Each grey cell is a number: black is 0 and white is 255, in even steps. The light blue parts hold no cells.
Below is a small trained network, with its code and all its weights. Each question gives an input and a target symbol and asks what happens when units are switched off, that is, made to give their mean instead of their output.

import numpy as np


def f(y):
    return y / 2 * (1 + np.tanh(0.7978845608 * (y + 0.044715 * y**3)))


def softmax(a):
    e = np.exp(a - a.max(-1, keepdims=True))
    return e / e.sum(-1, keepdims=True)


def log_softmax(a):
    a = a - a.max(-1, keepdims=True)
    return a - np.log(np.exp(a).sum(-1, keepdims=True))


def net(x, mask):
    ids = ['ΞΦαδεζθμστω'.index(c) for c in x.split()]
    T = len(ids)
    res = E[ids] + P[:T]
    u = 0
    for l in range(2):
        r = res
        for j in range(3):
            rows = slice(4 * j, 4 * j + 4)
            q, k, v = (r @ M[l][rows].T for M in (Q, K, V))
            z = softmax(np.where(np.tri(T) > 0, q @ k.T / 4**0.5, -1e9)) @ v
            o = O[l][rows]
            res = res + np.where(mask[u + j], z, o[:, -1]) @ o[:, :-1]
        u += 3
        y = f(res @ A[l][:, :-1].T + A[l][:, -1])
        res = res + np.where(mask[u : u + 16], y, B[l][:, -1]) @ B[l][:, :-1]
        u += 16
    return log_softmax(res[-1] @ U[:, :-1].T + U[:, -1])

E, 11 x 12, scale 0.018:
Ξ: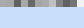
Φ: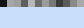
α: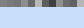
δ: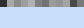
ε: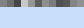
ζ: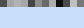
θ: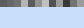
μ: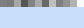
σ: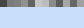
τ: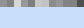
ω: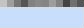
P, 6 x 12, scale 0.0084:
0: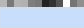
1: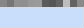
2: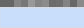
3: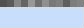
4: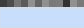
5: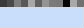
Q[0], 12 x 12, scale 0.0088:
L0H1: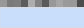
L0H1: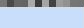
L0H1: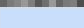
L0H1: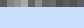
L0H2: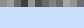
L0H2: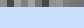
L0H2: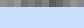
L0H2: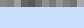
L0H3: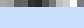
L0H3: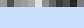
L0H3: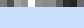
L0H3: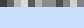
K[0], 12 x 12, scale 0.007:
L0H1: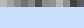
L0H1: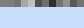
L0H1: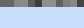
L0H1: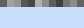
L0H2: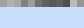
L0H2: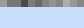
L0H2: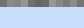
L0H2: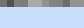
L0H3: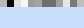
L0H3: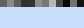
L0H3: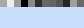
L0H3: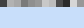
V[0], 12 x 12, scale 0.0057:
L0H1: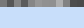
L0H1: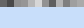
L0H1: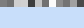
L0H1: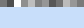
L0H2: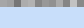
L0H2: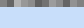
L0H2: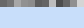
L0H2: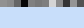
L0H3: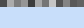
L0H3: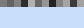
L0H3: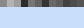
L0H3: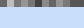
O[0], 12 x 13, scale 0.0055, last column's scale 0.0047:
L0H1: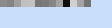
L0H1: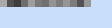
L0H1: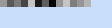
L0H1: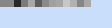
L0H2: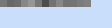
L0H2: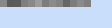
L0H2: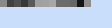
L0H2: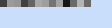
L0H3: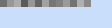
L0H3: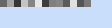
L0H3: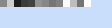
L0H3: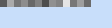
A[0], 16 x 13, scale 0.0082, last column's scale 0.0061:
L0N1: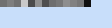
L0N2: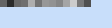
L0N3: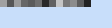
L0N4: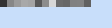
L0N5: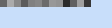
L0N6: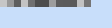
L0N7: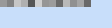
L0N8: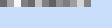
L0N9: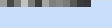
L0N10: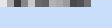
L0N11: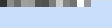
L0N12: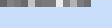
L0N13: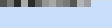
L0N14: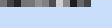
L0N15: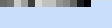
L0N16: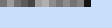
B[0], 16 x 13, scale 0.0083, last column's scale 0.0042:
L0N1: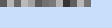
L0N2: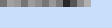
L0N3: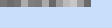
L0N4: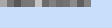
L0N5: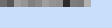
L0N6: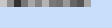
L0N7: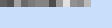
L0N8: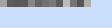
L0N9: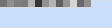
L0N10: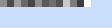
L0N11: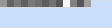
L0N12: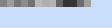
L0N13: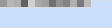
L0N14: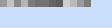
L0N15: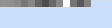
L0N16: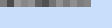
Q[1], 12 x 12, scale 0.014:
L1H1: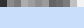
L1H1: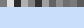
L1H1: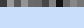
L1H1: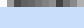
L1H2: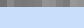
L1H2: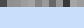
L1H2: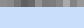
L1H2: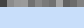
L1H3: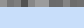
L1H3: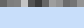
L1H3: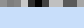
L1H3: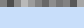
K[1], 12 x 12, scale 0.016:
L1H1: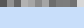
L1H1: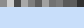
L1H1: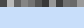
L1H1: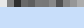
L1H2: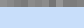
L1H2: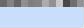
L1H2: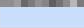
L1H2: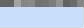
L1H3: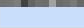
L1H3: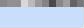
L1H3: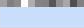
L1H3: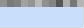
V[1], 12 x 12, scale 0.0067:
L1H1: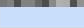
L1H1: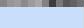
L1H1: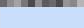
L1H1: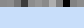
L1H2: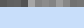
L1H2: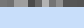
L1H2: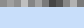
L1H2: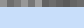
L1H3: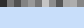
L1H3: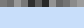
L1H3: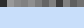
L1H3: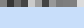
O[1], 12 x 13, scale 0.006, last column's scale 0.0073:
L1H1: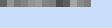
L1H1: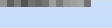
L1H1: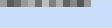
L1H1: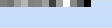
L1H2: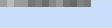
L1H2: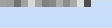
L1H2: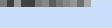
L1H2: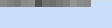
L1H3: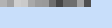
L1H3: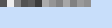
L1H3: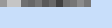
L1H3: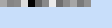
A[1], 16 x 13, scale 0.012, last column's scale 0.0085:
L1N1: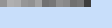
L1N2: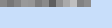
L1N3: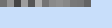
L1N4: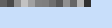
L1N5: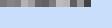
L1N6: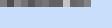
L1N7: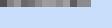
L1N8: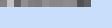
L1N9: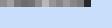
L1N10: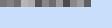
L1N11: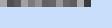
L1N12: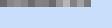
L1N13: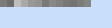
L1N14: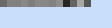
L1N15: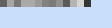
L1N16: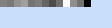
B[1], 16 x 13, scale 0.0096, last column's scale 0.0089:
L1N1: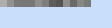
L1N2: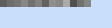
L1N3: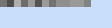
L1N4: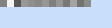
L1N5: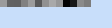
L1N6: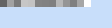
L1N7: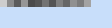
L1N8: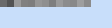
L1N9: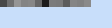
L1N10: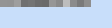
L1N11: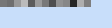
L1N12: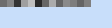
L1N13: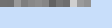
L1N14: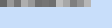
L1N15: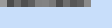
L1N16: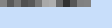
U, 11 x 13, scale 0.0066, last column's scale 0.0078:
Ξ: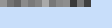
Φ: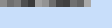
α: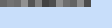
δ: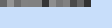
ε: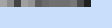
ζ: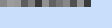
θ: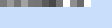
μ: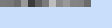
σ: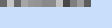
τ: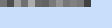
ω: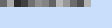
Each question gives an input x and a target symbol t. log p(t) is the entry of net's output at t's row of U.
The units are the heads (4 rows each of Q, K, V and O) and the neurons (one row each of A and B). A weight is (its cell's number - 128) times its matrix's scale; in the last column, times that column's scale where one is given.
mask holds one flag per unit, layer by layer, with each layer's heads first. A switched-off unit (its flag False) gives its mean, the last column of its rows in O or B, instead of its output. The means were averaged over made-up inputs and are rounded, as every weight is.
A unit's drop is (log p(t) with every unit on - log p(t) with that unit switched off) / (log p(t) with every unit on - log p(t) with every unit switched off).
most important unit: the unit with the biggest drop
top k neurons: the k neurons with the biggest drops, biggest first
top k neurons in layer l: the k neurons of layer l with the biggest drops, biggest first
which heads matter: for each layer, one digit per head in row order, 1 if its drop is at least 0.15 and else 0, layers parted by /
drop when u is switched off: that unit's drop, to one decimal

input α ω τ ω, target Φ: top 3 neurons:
[L1N6, L1N14, L0N1]
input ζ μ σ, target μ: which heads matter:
000 / 001
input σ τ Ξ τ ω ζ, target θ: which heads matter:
000 / 100
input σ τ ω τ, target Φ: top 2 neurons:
[L1N6, L1N14]
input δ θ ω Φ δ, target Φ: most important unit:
L1N6
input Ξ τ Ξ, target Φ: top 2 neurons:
[L1N6, L0N11]
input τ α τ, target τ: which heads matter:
001 / 001
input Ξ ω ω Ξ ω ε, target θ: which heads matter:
000 / 110
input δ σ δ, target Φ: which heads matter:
000 / 100
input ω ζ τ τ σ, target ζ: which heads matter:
001 / 001
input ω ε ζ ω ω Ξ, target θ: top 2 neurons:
[L0N13, L0N11]
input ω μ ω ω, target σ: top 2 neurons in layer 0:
[L0N5, L0N8]
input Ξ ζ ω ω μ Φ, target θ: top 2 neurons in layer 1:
[L1N16, L1N15]
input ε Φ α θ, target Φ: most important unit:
L1H3
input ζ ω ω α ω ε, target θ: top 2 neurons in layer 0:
[L0N13, L0N10]
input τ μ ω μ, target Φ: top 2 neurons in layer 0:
[L0N11, L0N8]
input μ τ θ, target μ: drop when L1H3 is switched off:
0.9
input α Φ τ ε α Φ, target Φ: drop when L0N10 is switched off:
-0.1
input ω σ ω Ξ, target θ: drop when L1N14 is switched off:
-0.1
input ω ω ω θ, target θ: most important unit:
L1H1
